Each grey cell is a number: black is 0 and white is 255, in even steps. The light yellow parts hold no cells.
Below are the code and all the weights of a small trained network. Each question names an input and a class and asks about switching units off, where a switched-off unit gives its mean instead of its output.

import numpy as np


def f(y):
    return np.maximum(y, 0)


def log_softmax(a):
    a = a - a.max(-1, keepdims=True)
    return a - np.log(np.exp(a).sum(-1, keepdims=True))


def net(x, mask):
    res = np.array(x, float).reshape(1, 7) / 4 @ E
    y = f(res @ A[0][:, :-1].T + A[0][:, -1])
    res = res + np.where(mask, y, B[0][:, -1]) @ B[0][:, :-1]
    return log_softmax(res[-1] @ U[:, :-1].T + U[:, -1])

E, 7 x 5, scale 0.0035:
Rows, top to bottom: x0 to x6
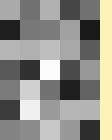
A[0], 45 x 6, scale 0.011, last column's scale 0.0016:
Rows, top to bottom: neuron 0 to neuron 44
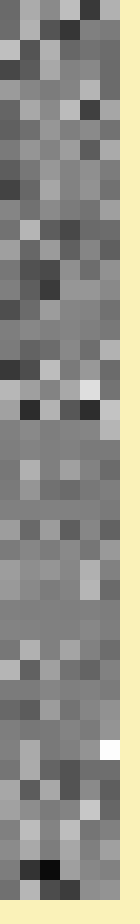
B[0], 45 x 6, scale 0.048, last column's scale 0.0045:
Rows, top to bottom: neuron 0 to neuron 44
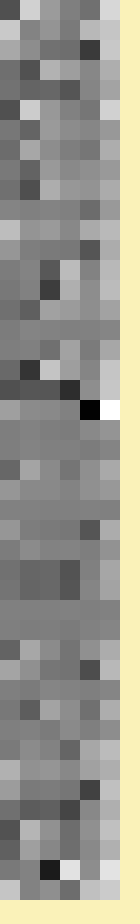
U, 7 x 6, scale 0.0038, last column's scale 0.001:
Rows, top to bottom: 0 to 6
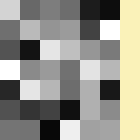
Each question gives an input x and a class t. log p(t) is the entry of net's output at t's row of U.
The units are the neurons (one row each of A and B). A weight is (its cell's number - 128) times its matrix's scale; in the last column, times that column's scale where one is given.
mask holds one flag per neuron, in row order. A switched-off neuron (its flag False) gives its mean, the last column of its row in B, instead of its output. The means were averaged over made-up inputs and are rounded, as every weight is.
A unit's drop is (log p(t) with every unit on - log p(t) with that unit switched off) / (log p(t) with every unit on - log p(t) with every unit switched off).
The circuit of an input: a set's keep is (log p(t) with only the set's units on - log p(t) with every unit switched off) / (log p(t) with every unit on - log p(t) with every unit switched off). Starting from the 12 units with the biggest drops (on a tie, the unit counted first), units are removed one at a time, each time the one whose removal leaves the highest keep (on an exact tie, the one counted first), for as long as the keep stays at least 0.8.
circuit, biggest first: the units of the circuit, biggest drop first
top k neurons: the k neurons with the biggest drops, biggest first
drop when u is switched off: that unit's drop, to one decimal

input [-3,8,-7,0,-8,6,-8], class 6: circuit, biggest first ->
neuron 43
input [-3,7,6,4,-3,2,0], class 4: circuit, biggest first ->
neuron 0; neuron 5
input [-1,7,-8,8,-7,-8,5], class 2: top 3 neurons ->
neuron 18; neuron 3; neuron 9
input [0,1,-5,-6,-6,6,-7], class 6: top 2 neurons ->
neuron 43; neuron 14
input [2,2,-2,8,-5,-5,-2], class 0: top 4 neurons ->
neuron 20; neuron 2; neuron 39; neuron 33
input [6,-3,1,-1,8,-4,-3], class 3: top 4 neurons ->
neuron 44; neuron 1; neuron 11; neuron 38
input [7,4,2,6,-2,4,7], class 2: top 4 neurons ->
neuron 18; neuron 3; neuron 9; neuron 15
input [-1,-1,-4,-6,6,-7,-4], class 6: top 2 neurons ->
neuron 43; neuron 14
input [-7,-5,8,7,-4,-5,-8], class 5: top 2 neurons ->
neuron 19; neuron 40
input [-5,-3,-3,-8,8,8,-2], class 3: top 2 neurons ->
neuron 44; neuron 1
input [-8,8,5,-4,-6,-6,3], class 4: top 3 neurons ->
neuron 0; neuron 5; neuron 41
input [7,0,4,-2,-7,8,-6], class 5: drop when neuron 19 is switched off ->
0.2
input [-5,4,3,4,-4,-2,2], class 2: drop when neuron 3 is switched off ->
0.1
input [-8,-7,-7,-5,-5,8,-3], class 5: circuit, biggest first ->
neuron 19
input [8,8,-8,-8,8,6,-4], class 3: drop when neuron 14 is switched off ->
0.0
